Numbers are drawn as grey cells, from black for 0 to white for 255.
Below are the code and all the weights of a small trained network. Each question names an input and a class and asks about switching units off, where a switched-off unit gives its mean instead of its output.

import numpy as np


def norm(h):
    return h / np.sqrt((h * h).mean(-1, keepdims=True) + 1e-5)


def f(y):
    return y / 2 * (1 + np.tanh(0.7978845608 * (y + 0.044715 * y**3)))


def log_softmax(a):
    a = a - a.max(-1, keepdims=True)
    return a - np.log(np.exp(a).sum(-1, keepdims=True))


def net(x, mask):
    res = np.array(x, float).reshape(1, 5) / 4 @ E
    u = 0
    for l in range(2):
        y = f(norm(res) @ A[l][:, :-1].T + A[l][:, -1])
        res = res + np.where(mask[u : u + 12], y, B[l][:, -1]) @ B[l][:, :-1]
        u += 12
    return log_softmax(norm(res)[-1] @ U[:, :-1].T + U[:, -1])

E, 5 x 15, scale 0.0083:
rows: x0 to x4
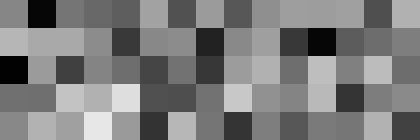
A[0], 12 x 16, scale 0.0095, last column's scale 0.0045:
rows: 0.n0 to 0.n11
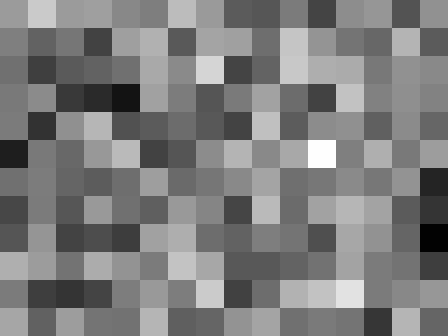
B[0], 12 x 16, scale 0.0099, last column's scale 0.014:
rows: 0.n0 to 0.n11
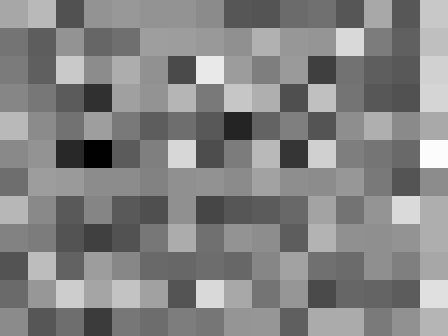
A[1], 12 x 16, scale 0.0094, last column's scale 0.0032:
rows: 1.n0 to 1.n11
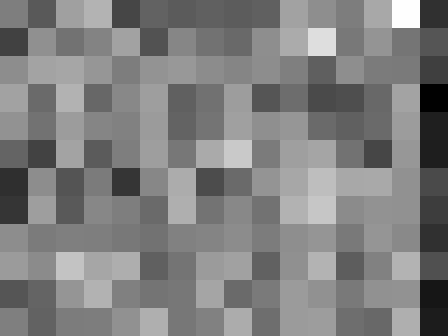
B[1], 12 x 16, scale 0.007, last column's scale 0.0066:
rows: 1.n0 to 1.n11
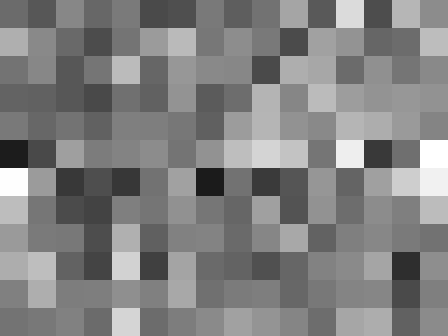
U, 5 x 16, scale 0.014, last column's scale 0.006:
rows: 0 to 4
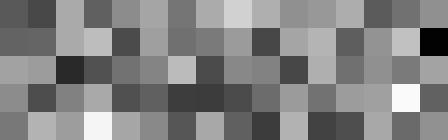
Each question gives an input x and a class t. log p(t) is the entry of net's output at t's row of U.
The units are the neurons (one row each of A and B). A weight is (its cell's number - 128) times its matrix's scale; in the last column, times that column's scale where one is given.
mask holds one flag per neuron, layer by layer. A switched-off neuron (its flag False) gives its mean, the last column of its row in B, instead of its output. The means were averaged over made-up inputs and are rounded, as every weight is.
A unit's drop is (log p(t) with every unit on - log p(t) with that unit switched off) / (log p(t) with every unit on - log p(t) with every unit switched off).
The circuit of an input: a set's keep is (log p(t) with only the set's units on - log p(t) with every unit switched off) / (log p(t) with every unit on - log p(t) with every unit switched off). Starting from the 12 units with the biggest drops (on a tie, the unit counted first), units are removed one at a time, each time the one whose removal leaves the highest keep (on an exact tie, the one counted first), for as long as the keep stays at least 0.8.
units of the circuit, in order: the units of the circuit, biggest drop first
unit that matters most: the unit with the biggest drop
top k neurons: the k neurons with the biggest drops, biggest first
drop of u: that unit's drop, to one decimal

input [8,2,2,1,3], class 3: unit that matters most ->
0.n4
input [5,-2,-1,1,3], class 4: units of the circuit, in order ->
0.n4; 0.n10
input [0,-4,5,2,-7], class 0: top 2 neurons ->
0.n10; 0.n2
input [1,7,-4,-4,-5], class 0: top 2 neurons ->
0.n5; 0.n7
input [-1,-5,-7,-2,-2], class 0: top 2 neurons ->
0.n1; 1.n5
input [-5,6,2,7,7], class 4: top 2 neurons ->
0.n5; 0.n3
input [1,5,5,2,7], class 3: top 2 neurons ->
0.n3; 0.n5
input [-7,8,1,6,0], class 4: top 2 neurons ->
0.n5; 0.n3
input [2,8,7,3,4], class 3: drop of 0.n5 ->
0.3
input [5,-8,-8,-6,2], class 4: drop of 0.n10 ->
0.2
